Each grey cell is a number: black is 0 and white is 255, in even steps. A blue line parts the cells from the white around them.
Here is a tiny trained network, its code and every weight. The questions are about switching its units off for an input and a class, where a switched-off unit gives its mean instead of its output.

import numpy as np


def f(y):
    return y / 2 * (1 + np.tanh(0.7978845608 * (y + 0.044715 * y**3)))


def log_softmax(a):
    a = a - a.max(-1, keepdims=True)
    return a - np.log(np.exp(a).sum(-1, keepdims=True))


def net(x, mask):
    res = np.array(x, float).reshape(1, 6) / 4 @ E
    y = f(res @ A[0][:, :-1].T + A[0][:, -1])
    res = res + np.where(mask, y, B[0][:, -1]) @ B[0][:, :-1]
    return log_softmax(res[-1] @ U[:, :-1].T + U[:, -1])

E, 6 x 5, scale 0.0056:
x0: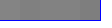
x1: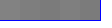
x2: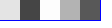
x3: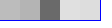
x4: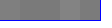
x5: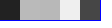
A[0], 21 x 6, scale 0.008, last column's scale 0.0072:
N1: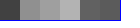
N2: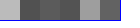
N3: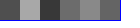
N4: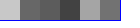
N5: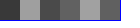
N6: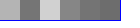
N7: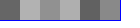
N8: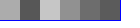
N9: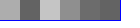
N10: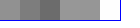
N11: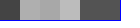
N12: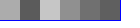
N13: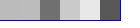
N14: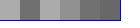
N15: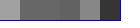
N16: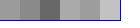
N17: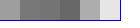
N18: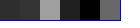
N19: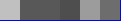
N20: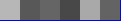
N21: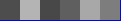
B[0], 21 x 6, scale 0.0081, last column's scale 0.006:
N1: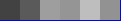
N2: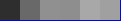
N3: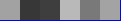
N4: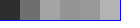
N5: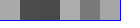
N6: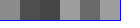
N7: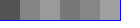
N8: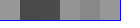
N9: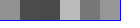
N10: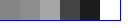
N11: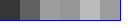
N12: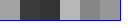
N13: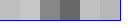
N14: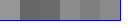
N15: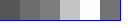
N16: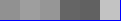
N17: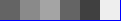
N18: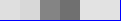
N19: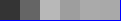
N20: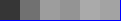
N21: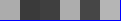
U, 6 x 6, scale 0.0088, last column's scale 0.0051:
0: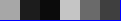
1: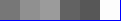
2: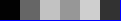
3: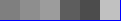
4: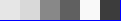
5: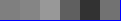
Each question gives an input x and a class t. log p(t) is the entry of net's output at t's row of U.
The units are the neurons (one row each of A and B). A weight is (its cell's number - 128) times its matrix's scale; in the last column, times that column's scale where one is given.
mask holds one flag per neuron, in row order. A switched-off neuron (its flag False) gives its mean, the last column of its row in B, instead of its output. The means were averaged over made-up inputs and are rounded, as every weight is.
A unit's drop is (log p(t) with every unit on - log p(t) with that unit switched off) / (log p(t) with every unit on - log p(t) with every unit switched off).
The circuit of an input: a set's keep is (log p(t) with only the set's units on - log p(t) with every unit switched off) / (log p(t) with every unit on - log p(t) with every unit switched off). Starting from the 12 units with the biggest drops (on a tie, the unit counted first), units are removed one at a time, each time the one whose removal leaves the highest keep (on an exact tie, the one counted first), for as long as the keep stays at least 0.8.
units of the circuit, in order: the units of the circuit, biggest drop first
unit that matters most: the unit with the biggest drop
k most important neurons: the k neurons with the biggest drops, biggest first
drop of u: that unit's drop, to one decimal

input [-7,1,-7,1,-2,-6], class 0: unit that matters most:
N21
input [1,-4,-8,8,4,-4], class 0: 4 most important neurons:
N21, N3, N5, N18
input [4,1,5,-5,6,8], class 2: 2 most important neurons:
N11, N1
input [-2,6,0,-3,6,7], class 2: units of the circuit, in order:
N11, N1
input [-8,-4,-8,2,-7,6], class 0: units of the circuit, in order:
N21, N3
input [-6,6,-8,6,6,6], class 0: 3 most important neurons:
N21, N3, N5
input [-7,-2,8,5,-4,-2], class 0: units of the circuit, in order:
N12, N6
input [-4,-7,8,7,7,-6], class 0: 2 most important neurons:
N12, N6
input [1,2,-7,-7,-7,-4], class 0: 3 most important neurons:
N21, N3, N5
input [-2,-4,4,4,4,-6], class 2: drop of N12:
0.0
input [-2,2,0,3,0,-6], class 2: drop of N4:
0.2
